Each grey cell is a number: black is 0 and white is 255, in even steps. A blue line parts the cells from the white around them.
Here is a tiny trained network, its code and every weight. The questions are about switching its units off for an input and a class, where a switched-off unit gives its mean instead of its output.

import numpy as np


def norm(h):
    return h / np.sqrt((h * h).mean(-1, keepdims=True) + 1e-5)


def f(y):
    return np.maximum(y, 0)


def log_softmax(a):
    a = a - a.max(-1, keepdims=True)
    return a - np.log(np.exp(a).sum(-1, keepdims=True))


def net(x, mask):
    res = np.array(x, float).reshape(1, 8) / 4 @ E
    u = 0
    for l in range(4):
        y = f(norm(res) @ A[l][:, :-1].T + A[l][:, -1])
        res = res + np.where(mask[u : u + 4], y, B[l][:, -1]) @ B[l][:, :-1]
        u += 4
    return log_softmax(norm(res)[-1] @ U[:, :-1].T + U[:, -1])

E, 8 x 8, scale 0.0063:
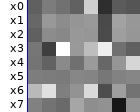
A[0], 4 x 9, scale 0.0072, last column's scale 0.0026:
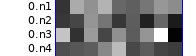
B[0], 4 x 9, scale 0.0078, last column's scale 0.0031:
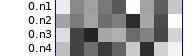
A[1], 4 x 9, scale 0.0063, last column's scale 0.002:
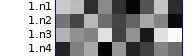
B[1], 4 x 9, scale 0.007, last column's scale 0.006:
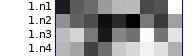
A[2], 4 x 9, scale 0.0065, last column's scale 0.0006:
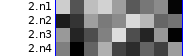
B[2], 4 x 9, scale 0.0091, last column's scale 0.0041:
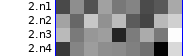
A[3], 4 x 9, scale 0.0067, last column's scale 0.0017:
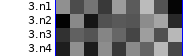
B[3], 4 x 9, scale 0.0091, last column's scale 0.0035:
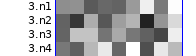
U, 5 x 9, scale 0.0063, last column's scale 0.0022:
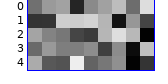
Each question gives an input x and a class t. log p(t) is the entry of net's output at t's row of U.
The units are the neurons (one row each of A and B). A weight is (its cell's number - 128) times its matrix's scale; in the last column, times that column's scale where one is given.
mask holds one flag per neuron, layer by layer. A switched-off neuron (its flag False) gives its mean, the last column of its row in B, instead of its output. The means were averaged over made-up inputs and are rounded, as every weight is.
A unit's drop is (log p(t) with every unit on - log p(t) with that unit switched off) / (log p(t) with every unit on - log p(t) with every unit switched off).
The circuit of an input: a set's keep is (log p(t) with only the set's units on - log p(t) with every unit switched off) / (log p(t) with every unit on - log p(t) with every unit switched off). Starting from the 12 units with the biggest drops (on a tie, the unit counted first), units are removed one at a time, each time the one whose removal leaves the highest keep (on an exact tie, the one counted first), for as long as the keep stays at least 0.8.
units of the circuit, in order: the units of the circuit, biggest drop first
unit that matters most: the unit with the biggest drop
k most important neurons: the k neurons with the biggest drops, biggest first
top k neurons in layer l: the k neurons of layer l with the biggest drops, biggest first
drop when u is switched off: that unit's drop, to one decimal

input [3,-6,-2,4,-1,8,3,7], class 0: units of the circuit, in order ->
[1.n3 1.n1]
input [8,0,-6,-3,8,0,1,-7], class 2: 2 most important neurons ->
[1.n4 2.n3]
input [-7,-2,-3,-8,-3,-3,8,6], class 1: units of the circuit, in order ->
[1.n1 3.n4]
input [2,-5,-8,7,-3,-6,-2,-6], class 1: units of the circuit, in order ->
[2.n2 1.n3]
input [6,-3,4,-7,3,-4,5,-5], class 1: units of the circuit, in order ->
[1.n1 3.n2 1.n3]
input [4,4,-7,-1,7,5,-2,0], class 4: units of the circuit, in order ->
[0.n3]
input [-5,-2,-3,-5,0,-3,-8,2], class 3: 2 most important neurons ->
[0.n2 2.n4]
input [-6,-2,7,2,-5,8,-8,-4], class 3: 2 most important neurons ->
[1.n2 2.n4]
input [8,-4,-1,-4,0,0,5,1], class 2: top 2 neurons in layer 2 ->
[2.n3 2.n4]
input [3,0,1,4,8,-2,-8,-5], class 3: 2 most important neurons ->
[0.n3 2.n4]
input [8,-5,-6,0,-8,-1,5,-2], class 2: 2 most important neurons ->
[0.n4 1.n1]
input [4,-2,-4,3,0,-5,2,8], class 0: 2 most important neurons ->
[1.n3 0.n3]
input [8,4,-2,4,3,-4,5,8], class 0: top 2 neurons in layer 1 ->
[1.n3 1.n4]
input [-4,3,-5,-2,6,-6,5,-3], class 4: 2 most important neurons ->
[0.n3 1.n3]
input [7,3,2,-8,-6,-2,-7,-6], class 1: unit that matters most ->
3.n2
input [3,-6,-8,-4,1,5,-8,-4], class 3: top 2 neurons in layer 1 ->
[1.n3 1.n2]
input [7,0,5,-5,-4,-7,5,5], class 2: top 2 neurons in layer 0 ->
[0.n4 0.n3]
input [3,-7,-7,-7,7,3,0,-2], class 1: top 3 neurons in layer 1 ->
[1.n1 1.n3 1.n2]
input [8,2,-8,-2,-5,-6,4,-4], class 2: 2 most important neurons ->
[0.n4 1.n4]
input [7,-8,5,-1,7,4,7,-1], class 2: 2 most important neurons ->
[2.n3 0.n4]
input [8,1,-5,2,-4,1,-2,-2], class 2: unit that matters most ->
1.n4
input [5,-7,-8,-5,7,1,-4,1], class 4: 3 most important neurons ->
[0.n3 2.n3 1.n3]
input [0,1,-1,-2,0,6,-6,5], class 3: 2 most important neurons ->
[0.n2 2.n4]
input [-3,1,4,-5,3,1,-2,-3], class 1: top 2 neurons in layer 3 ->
[3.n2 3.n4]
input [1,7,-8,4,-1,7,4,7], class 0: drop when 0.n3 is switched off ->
0.2
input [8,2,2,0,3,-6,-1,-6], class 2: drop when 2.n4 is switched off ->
0.0
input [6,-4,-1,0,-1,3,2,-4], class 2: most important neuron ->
[0.n4]
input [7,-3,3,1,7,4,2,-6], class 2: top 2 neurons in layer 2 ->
[2.n3 2.n4]
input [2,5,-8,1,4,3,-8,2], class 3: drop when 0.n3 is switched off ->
0.1
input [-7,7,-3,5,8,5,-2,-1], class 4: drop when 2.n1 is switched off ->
0.3
